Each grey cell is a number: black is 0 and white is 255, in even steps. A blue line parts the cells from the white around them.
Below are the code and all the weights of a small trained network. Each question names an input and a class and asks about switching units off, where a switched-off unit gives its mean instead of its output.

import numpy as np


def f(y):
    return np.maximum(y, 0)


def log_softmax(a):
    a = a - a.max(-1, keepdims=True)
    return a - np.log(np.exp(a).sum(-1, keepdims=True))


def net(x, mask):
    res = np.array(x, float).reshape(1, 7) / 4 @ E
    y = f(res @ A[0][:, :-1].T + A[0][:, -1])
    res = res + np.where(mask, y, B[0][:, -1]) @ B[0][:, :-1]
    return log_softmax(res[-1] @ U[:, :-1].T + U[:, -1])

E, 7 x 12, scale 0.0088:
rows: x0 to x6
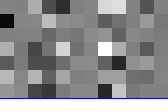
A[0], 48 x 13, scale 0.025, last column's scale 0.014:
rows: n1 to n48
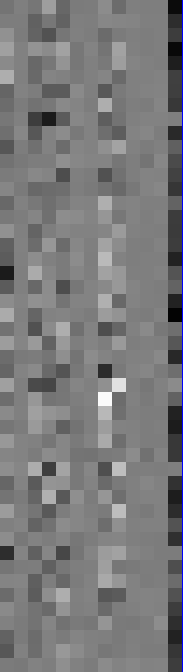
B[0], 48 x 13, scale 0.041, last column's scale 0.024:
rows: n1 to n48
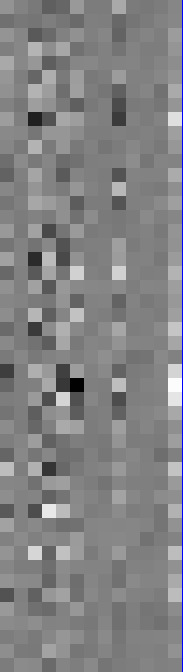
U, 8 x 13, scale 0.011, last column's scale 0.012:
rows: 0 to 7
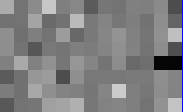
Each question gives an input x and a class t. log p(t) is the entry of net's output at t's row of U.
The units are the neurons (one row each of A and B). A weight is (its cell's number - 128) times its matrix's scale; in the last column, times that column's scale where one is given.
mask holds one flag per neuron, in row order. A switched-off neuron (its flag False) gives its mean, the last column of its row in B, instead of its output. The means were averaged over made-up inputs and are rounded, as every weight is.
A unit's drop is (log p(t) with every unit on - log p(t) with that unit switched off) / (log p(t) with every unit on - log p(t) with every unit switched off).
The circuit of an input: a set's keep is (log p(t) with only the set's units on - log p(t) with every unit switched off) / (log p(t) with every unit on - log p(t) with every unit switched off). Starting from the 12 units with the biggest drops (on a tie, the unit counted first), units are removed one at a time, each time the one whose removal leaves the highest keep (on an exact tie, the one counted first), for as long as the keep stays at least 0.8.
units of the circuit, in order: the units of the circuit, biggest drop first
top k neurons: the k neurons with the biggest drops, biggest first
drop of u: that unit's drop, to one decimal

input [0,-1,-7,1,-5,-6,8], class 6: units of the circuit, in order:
n28
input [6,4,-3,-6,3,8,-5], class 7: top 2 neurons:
n28, n20
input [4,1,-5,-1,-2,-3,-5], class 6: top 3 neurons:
n9, n20, n37
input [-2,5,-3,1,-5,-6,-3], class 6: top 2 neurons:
n9, n37
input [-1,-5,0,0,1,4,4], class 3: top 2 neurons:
n29, n40
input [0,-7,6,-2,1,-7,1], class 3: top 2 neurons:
n9, n40
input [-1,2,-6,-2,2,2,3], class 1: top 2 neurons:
n28, n37
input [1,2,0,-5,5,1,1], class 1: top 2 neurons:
n28, n9
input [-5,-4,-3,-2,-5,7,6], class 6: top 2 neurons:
n9, n29
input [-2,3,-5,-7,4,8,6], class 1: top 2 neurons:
n28, n34
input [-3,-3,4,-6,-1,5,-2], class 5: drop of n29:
0.2
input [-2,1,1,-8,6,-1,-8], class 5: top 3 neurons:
n27, n13, n9
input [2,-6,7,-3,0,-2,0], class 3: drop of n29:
0.3
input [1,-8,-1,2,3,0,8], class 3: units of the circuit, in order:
n9
